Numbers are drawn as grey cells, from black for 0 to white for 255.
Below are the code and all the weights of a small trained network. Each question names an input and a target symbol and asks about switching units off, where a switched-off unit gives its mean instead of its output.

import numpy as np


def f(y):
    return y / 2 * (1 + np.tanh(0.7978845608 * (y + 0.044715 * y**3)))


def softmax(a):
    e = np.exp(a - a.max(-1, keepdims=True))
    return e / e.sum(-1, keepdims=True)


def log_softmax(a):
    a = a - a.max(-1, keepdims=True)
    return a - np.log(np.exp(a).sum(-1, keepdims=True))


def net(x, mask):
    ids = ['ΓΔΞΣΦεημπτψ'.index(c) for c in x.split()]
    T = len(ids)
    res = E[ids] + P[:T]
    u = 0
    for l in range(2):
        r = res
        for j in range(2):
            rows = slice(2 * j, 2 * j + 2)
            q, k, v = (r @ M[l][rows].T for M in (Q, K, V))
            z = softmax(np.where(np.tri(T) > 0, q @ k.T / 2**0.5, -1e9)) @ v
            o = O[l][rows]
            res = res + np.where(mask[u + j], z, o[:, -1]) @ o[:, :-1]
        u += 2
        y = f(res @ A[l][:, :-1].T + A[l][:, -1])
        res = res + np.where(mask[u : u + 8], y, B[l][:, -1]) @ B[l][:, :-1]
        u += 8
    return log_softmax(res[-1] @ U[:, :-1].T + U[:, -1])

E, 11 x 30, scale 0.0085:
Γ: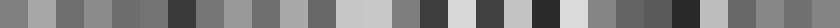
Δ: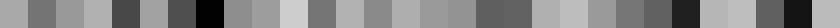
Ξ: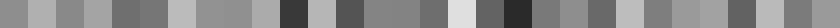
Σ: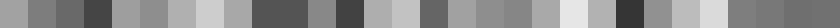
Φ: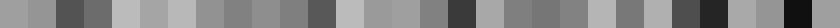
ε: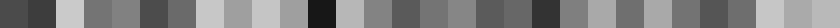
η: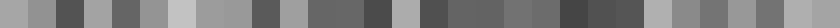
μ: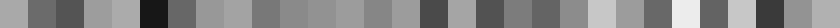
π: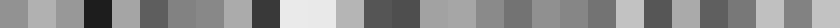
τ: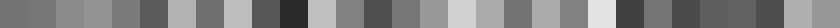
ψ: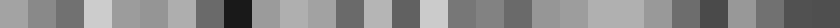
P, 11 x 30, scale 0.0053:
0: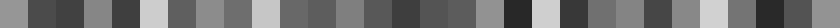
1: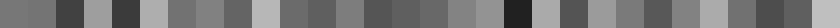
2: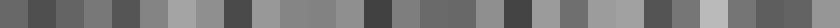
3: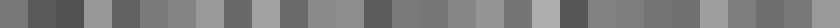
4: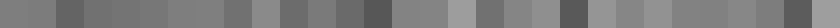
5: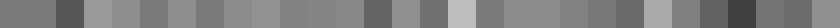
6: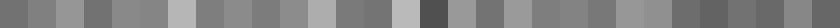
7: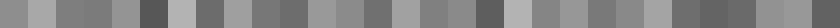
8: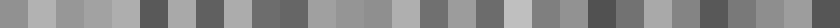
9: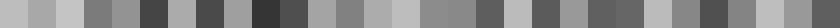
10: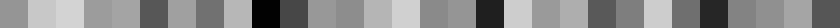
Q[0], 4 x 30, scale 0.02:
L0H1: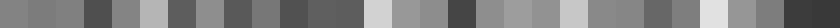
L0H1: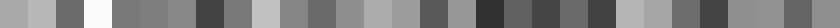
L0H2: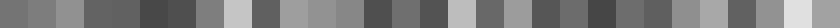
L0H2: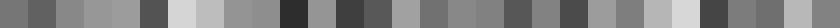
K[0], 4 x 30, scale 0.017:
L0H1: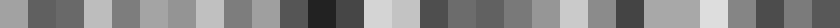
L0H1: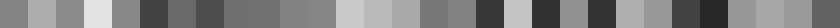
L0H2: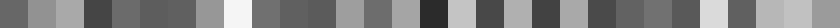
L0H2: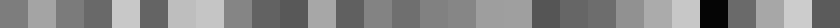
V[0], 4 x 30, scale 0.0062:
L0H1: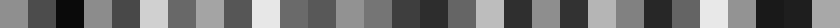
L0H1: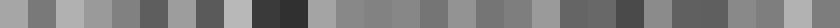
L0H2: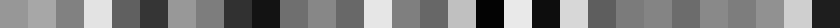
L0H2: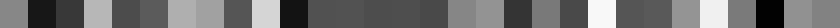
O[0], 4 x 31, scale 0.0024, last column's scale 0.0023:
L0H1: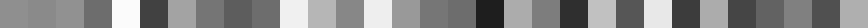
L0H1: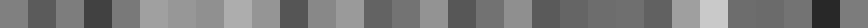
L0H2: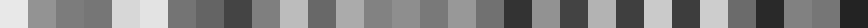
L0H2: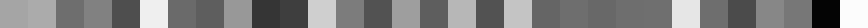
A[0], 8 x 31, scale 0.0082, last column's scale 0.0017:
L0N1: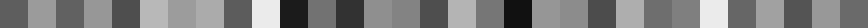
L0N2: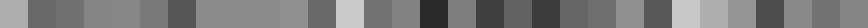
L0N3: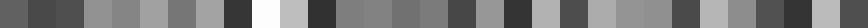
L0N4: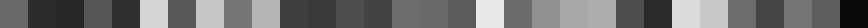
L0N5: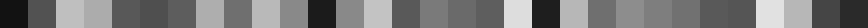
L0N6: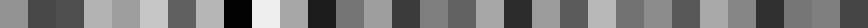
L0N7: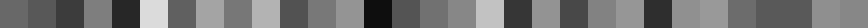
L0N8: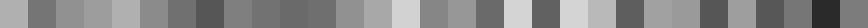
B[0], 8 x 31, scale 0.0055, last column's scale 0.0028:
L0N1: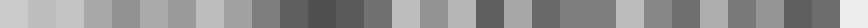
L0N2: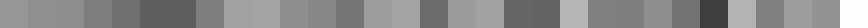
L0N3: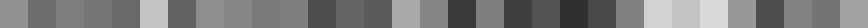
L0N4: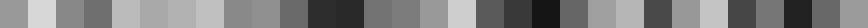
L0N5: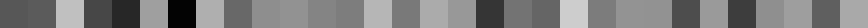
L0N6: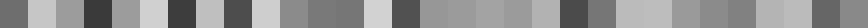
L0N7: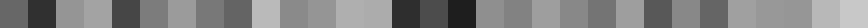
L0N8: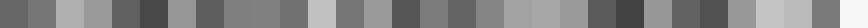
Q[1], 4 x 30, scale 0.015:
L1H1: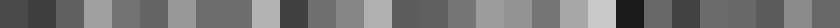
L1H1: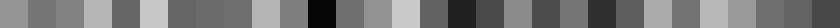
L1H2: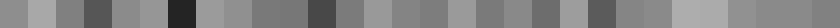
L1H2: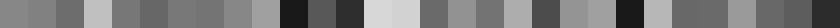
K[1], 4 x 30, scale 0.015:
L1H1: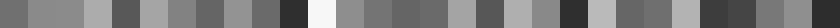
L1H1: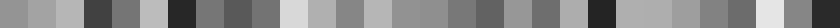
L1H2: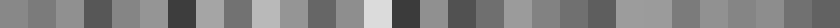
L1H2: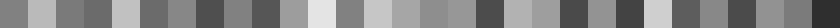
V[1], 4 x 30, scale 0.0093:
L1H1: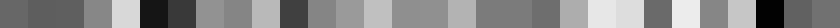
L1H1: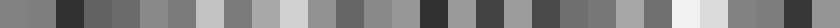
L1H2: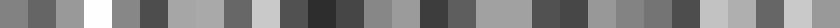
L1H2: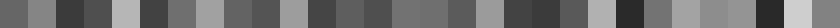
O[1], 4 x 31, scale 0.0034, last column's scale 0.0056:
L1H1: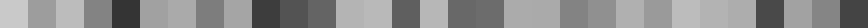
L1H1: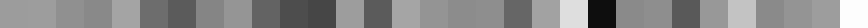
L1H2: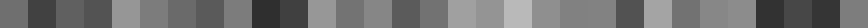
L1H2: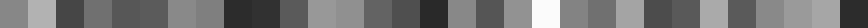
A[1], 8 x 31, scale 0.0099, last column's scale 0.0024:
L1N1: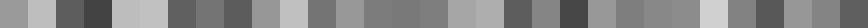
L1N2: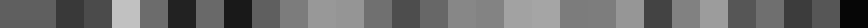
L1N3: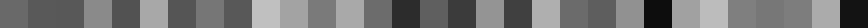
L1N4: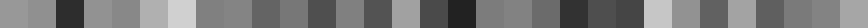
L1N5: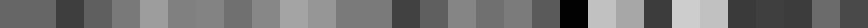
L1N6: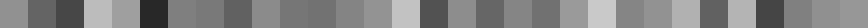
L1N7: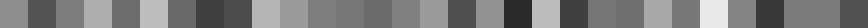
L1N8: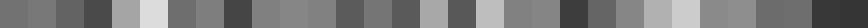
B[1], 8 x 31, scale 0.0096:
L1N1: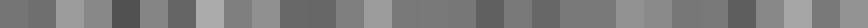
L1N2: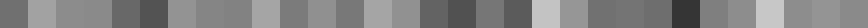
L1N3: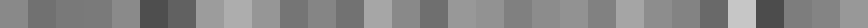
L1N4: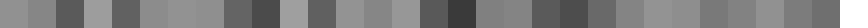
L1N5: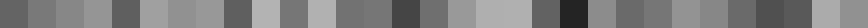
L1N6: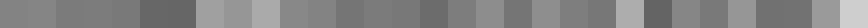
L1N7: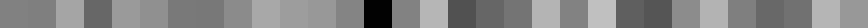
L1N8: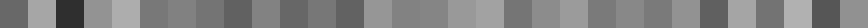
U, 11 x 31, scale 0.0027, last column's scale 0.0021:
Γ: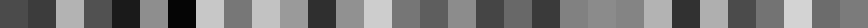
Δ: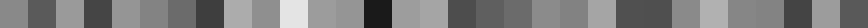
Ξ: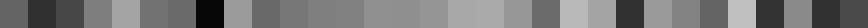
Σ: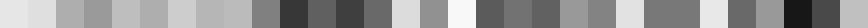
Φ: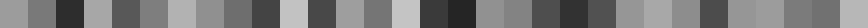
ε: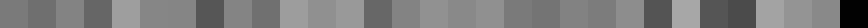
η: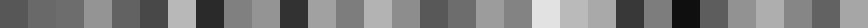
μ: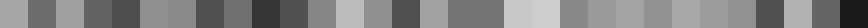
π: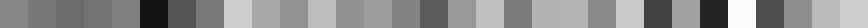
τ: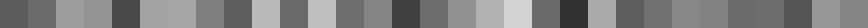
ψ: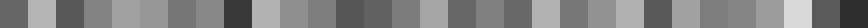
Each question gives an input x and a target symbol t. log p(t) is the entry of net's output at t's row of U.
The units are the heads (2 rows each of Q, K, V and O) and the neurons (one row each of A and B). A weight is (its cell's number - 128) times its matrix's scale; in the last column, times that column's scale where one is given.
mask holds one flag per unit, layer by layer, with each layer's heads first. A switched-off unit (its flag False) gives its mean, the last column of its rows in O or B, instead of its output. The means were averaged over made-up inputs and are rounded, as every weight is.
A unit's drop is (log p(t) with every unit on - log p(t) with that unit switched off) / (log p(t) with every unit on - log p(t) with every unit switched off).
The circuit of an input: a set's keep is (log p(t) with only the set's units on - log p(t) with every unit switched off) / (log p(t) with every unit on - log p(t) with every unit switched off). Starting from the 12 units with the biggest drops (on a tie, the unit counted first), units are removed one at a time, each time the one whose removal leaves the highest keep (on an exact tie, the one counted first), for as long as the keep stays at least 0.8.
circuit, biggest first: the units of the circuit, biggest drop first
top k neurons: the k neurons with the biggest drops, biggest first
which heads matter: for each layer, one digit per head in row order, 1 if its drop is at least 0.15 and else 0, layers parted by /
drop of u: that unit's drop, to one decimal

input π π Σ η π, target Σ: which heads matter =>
01 / 10
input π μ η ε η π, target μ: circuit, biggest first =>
(L1H1 L0N2 L1H2)
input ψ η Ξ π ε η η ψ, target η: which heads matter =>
11 / 11
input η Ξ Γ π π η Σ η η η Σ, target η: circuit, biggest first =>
(L0N8)
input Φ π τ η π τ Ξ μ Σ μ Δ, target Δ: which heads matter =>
01 / 00
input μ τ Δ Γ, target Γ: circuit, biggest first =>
(L0N5 L0H2)
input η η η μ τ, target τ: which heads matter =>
00 / 10
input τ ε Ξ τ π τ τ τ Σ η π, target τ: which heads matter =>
01 / 11
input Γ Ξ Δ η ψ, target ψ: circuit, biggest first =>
(L1N8 L0N6 L0N3 L0H2)
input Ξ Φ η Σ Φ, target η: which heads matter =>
11 / 01
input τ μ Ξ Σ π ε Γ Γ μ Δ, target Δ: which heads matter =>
01 / 00
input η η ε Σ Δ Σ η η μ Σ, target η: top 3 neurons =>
(L0N8 L1N4 L0N1)
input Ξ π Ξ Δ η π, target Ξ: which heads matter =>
00 / 01
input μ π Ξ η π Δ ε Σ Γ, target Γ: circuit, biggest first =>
(L0N5)
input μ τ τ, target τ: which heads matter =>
10 / 10
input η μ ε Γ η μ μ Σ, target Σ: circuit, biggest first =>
(L0N4 L0H1)
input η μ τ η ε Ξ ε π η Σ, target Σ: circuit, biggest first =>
(L0H1 L0N4)
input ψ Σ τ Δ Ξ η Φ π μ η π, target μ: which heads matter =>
11 / 11
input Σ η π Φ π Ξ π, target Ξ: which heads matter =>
10 / 01
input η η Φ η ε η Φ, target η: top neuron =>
(L1N2)
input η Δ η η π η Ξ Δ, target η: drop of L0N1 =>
0.2
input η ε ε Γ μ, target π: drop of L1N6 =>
0.5
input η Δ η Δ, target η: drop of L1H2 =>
0.7
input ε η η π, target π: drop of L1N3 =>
0.6
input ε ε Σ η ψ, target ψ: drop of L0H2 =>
0.2
